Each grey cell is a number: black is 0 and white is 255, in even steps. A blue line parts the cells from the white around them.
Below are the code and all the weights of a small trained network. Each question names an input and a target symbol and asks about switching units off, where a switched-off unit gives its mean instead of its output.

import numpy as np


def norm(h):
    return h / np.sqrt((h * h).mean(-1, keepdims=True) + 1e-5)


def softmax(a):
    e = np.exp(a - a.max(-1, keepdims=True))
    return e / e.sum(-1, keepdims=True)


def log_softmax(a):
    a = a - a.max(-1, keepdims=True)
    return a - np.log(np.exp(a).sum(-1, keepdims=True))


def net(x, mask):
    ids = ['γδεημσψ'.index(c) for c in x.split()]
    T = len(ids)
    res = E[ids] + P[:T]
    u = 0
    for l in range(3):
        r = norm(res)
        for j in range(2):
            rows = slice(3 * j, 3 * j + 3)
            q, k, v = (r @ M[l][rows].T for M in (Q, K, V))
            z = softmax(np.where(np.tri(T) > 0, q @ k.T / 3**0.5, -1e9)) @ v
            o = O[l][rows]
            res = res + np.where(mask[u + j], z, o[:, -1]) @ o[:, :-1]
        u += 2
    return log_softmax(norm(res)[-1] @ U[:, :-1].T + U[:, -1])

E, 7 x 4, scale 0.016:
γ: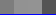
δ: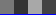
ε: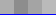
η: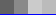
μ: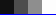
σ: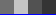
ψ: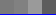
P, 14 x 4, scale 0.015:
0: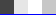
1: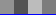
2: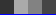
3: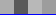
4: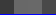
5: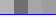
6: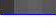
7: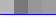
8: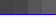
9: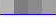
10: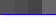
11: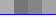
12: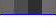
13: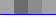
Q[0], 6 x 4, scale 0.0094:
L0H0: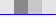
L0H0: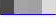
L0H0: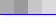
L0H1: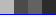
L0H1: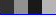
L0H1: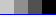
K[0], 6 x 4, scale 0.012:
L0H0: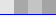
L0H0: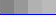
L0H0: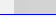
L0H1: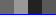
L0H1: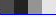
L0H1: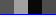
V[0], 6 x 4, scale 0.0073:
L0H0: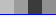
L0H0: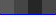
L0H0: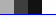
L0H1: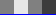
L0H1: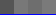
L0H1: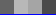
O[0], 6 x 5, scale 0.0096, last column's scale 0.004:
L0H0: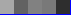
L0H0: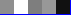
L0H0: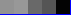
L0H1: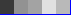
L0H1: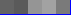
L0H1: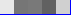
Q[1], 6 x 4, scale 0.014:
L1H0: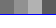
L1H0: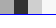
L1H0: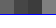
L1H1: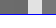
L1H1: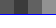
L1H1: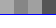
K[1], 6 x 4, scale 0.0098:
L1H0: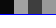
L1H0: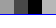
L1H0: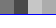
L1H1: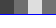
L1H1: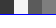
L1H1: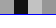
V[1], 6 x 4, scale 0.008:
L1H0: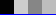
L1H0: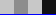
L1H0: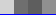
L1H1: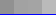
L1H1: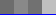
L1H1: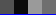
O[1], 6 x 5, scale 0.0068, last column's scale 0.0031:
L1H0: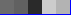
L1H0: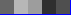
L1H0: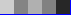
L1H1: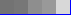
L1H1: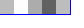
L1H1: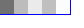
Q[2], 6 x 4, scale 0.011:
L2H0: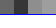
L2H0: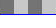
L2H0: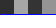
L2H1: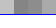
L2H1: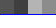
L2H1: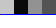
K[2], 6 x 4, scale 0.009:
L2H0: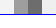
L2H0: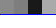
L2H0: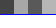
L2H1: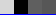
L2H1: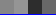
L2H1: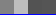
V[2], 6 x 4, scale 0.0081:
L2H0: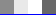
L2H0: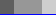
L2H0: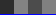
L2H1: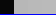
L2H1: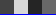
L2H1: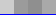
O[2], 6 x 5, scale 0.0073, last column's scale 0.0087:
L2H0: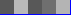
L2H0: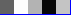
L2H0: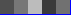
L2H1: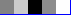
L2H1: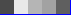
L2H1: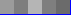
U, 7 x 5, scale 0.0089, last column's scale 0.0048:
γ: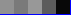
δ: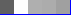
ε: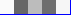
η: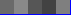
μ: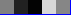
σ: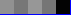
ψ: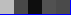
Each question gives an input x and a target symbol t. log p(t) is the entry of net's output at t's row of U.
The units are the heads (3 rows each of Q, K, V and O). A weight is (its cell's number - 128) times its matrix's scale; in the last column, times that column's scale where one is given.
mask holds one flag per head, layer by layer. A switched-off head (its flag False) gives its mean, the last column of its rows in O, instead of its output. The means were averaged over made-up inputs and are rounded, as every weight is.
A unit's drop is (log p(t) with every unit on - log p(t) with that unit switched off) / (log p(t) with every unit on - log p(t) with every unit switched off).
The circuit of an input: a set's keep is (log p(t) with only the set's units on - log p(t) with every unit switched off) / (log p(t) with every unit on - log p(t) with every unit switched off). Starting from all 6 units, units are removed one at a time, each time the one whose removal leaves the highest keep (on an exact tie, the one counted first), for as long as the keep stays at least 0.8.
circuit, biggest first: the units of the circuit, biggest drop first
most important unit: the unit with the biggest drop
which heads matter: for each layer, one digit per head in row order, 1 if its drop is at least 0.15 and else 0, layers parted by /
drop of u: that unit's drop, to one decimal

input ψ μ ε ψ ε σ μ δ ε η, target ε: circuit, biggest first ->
(L0H1 L2H1)
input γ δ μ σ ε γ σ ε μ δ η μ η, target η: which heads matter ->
11 / 01 / 00
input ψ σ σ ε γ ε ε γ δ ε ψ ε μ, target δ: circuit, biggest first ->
(L0H0 L1H0)
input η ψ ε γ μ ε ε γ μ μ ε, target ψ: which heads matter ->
01 / 11 / 00
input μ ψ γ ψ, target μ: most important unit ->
L2H1
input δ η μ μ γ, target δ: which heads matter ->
10 / 01 / 10
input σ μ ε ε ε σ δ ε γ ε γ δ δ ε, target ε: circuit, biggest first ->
(L1H0 L0H0)
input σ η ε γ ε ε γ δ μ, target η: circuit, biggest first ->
(L1H0 L0H1 L2H0 L0H0)
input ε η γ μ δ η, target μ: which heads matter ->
10 / 00 / 01
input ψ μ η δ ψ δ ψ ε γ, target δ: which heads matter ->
10 / 00 / 10
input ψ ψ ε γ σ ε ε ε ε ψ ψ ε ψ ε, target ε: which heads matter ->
10 / 10 / 00
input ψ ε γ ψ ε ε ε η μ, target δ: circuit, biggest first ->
(L1H0 L0H0)
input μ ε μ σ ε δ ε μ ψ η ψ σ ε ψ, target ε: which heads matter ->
00 / 10 / 00
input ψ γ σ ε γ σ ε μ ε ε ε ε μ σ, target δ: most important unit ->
L0H0
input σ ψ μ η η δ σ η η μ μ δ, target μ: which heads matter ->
00 / 10 / 00
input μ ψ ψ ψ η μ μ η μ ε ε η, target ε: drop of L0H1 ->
0.0
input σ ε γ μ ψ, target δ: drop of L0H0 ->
0.3
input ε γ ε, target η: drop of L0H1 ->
0.2
